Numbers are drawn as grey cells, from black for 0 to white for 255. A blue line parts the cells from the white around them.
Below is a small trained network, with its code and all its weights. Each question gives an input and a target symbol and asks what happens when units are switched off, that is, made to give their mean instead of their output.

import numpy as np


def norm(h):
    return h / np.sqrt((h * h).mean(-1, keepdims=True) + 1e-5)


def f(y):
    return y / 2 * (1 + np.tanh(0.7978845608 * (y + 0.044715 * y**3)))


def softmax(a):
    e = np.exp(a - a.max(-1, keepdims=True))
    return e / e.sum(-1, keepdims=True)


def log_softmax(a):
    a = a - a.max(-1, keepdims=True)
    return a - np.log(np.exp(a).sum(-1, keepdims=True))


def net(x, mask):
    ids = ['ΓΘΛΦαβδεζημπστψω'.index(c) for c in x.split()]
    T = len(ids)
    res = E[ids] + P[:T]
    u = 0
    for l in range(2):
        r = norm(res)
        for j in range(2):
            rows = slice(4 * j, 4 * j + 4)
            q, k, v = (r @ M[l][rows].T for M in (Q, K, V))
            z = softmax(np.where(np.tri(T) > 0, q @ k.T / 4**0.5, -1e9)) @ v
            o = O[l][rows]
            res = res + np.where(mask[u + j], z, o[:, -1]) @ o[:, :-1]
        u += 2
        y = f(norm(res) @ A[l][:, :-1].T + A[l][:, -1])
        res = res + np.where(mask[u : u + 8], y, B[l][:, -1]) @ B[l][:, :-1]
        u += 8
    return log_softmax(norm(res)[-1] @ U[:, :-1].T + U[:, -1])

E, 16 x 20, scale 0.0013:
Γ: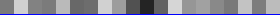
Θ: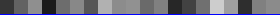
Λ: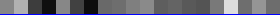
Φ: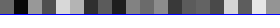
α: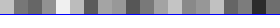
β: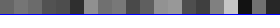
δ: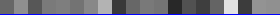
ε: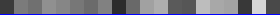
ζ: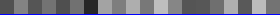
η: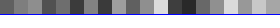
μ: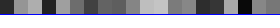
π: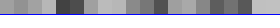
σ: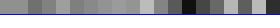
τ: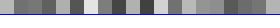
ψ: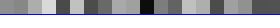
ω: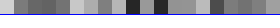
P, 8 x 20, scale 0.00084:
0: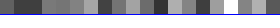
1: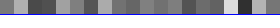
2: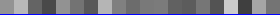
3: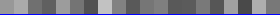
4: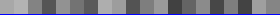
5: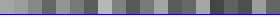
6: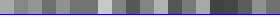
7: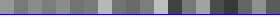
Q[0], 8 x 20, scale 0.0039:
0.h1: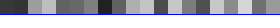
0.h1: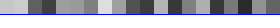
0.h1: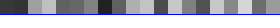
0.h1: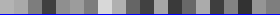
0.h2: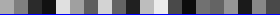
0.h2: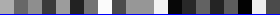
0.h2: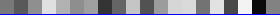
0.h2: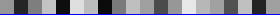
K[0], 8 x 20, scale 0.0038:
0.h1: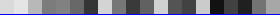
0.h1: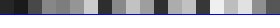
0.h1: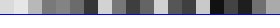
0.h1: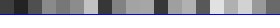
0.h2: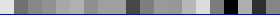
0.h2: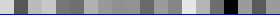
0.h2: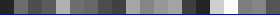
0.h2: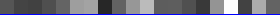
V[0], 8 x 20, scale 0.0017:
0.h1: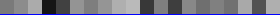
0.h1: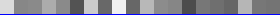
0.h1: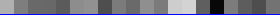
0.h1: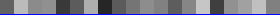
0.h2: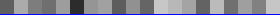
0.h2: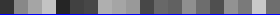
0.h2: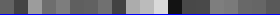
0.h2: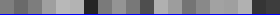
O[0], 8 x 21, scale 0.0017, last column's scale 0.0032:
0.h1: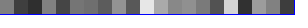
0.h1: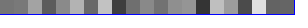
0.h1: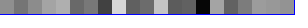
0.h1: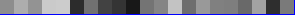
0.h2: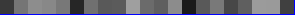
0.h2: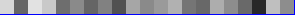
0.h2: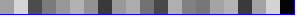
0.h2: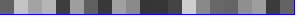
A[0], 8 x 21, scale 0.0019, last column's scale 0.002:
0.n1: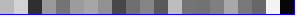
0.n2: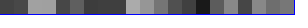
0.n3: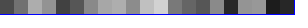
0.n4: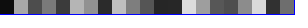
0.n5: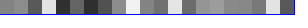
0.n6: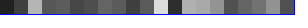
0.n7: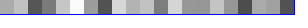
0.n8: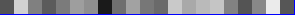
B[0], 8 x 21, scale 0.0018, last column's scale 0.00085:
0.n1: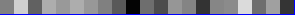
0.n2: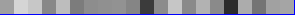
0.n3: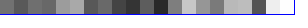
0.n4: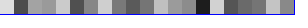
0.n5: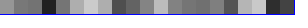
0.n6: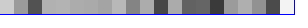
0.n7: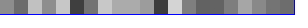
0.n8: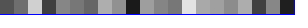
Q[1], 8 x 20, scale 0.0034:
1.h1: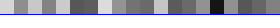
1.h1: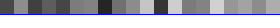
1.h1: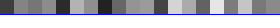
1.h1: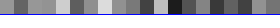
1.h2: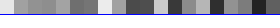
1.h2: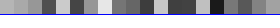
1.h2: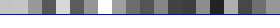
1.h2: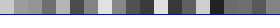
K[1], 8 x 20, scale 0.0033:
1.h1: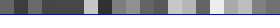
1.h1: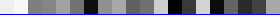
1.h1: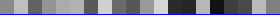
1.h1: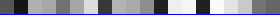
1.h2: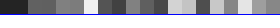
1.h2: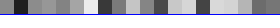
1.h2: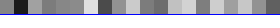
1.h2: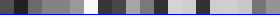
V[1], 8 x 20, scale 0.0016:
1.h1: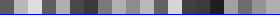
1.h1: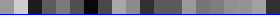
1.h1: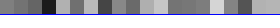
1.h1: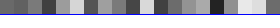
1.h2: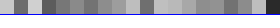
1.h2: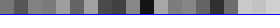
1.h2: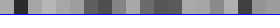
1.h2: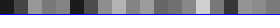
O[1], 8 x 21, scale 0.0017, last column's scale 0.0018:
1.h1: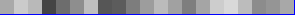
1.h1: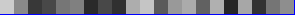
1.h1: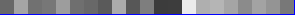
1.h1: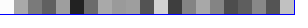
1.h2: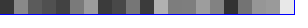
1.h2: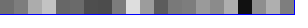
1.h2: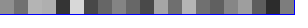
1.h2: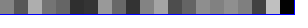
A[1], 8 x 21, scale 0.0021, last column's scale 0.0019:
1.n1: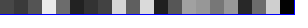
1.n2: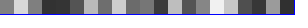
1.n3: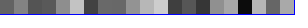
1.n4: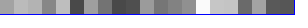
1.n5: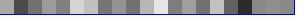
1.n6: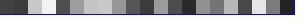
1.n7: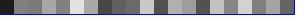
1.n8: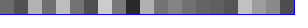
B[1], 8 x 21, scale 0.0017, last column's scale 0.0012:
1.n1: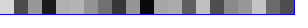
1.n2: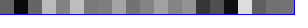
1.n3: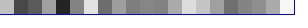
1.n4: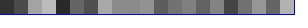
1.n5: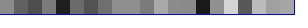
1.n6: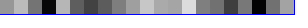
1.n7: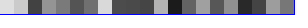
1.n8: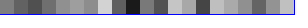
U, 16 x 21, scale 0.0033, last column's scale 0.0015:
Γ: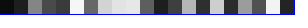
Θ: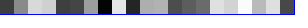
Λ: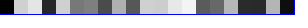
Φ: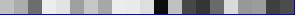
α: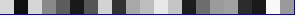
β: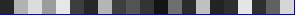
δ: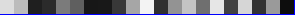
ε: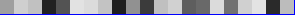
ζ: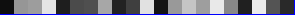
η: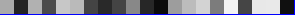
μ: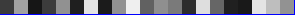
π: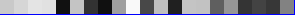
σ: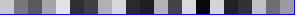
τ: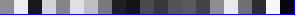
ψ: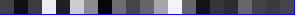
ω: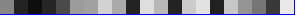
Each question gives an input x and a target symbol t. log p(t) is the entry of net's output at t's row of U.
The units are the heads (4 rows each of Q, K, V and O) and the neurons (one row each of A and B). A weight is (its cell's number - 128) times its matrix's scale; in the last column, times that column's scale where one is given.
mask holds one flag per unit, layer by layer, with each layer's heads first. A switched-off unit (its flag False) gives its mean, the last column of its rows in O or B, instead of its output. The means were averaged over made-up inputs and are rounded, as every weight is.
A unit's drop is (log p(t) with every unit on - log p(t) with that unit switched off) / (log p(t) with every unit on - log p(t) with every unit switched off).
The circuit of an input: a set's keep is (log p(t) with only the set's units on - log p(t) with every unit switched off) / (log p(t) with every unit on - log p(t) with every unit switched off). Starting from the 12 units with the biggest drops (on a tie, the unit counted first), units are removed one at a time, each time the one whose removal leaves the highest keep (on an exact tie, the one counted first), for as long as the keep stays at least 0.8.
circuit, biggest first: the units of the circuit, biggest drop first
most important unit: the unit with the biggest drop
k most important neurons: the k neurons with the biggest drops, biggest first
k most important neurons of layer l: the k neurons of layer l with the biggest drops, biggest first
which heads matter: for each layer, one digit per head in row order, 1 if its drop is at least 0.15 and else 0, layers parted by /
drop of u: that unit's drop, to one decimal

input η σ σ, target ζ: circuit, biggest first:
(0.h1; 1.n4)
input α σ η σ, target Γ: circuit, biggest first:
(0.h1)
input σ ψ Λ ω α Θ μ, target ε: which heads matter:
10 / 11
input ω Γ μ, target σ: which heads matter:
11 / 10
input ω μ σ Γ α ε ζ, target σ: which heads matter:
01 / 00
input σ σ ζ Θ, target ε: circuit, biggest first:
(1.h2; 1.h1; 0.n7; 0.h2)
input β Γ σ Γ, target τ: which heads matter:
00 / 10
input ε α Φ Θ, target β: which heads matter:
10 / 00
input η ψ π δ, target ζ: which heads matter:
10 / 10
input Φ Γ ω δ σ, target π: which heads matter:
10 / 01
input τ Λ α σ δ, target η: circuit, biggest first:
(1.h1; 1.h2; 1.n1)
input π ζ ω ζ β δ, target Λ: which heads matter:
00 / 10
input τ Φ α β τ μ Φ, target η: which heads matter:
01 / 11
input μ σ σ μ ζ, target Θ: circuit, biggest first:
(0.h1; 1.h1)
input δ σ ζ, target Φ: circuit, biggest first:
(1.h2)
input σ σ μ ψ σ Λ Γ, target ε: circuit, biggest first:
(1.h1; 1.h2; 0.n7; 0.h2)
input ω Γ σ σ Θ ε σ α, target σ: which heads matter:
01 / 00
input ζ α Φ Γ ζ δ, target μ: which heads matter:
10 / 01
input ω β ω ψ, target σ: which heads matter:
11 / 10
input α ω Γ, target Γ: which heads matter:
10 / 00
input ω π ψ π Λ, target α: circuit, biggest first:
(0.h2)
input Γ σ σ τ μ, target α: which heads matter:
01 / 11
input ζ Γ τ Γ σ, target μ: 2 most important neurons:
(0.n5; 0.n1)
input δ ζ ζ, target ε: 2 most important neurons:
(0.n5; 0.n8)
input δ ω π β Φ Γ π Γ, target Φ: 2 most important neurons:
(0.n1; 0.n6)
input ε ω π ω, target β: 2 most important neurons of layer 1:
(1.n3; 1.n5)
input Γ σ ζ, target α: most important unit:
1.h2
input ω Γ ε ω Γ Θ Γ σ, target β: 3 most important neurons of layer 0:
(0.n3; 0.n2; 0.n4)
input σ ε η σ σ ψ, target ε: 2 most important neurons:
(0.n7; 0.n3)
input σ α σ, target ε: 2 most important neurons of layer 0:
(0.n7; 0.n4)
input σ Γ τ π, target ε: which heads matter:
11 / 11
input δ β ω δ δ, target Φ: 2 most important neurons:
(0.n1; 0.n6)
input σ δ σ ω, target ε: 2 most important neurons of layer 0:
(0.n7; 0.n3)
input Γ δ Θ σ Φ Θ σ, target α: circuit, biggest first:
(1.h2)
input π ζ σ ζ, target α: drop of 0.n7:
-0.1
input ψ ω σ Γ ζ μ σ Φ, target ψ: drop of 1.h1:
0.5
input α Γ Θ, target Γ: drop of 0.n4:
0.3
